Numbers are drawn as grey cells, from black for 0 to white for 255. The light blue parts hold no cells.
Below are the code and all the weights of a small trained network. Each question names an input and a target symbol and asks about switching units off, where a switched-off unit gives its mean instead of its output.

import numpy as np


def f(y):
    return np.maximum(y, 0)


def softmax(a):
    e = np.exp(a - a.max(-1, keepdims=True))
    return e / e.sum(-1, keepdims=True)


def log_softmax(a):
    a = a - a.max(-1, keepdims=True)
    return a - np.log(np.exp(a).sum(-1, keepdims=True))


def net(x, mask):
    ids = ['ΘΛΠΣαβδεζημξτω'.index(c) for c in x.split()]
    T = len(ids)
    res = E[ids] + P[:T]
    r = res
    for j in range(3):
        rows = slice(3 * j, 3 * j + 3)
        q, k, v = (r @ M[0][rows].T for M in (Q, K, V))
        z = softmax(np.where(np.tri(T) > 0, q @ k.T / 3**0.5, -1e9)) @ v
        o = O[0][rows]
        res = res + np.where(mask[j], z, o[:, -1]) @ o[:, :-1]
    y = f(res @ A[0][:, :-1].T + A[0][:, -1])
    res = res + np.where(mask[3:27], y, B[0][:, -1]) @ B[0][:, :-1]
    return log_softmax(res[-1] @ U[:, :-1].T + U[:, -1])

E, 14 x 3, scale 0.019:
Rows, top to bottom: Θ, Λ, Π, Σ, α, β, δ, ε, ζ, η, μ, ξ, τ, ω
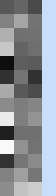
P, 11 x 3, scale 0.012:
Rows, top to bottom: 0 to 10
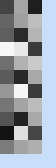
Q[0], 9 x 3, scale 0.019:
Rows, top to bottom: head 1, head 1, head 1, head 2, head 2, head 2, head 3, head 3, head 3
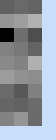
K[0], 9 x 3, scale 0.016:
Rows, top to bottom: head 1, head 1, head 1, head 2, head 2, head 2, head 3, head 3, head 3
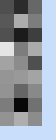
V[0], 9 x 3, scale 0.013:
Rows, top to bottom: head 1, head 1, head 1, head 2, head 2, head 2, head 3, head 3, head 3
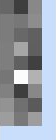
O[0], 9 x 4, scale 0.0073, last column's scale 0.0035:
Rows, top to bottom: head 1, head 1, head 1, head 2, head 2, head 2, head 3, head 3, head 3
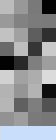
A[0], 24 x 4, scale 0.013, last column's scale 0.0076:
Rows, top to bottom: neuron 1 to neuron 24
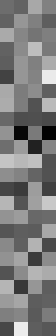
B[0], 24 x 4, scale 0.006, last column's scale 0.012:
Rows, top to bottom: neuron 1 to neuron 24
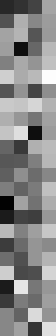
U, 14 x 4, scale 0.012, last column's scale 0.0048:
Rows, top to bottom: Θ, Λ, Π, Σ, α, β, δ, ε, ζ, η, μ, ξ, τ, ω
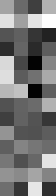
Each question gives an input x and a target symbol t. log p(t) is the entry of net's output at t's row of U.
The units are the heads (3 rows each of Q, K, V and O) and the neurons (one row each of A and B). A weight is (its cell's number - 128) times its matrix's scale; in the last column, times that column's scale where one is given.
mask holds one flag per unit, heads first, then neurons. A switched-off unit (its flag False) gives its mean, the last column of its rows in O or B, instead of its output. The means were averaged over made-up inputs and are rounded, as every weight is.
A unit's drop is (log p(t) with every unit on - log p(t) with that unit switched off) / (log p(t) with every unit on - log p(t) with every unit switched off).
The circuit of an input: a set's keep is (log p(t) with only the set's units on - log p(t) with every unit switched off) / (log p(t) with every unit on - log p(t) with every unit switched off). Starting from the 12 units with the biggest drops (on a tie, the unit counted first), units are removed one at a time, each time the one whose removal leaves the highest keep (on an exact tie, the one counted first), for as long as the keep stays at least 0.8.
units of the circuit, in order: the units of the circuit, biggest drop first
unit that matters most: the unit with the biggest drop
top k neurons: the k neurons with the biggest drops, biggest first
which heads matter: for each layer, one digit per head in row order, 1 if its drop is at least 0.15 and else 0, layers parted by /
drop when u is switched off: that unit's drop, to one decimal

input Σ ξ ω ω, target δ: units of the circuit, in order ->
neuron 24; head 3
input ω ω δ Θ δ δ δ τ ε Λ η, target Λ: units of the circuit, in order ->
head 1; head 3
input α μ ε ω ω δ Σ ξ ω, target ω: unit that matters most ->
neuron 6
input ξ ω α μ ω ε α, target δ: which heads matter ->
110
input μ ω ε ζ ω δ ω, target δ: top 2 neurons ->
neuron 24; neuron 11
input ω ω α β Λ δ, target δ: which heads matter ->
100
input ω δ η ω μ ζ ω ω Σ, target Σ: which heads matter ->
100
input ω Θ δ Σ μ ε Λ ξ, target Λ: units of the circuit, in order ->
head 1; head 3
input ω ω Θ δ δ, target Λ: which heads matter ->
010
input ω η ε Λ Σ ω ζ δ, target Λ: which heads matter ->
110
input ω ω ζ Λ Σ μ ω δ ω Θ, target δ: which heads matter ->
111
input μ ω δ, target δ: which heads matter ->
100
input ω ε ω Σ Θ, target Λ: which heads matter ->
000
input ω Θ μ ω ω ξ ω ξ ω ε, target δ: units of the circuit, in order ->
head 1
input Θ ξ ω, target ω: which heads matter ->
000
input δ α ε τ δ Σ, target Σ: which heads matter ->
001
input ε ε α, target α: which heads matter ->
010
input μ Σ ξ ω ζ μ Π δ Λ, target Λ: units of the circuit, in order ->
head 1; neuron 24; neuron 1
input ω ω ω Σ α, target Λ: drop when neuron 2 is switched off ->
0.0
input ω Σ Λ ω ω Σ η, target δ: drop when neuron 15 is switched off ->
0.1
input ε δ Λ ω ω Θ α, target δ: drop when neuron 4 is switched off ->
0.2
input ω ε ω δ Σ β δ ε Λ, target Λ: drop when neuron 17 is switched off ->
-0.1
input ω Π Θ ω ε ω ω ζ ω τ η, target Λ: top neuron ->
neuron 1
